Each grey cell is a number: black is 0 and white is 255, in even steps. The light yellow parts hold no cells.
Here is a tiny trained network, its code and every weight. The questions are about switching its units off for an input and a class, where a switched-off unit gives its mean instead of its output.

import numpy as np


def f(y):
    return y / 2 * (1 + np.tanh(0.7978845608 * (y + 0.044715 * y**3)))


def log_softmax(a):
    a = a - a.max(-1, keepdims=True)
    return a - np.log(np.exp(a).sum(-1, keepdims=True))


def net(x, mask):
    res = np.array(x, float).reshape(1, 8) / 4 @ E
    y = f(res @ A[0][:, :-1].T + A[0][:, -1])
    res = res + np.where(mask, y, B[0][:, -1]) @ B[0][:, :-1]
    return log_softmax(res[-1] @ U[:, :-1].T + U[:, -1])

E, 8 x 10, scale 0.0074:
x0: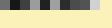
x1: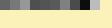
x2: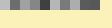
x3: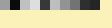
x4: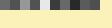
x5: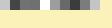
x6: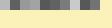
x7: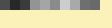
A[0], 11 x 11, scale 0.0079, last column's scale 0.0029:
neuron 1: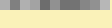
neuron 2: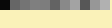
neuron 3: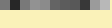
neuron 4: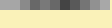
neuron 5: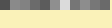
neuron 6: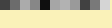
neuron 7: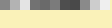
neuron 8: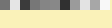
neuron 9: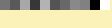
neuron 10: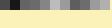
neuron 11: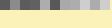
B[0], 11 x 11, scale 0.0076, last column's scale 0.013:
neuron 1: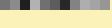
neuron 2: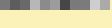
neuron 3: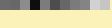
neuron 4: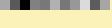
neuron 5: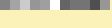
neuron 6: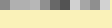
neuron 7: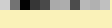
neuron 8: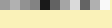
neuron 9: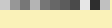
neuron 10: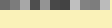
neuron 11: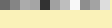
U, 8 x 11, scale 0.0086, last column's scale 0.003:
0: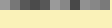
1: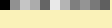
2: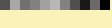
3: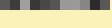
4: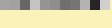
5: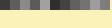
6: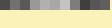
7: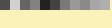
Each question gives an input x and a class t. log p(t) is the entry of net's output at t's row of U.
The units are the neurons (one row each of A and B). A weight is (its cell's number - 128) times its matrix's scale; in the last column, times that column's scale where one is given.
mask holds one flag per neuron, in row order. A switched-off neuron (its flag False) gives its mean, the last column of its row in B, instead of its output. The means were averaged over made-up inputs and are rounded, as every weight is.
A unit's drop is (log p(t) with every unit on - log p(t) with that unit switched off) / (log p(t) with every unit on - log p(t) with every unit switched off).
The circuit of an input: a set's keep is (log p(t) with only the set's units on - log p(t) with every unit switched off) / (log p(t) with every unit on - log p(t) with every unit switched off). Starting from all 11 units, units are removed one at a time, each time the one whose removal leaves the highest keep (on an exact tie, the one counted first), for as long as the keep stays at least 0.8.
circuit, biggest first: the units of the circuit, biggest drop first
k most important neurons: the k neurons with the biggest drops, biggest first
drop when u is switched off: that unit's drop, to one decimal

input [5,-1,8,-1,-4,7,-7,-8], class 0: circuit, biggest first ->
[neuron 7]
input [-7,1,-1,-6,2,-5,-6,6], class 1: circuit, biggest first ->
[neuron 5; neuron 11]
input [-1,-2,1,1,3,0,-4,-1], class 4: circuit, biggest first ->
[neuron 3; neuron 8]
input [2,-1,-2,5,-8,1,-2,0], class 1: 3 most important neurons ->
[neuron 8; neuron 9; neuron 7]
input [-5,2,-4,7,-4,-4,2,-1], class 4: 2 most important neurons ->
[neuron 11; neuron 8]
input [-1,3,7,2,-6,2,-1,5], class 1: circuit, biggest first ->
[neuron 8; neuron 7]
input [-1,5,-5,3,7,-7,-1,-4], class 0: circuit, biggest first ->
[neuron 7; neuron 8; neuron 11]
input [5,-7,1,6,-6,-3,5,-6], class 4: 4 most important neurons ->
[neuron 8; neuron 3; neuron 11; neuron 10]
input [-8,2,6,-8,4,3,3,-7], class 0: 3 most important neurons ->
[neuron 7; neuron 4; neuron 6]
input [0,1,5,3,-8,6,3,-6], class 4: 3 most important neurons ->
[neuron 8; neuron 3; neuron 11]
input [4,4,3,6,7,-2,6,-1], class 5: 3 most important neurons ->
[neuron 3; neuron 8; neuron 11]
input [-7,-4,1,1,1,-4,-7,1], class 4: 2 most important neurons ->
[neuron 9; neuron 3]
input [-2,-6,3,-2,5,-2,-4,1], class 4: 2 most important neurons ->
[neuron 9; neuron 3]
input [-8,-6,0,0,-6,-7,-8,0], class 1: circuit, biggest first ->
[neuron 5]
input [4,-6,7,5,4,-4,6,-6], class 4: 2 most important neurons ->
[neuron 8; neuron 11]
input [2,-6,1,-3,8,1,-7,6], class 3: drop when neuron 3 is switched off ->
-0.1
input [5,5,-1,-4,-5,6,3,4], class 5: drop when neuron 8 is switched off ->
0.2
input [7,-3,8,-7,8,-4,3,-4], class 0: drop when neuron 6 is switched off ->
0.2
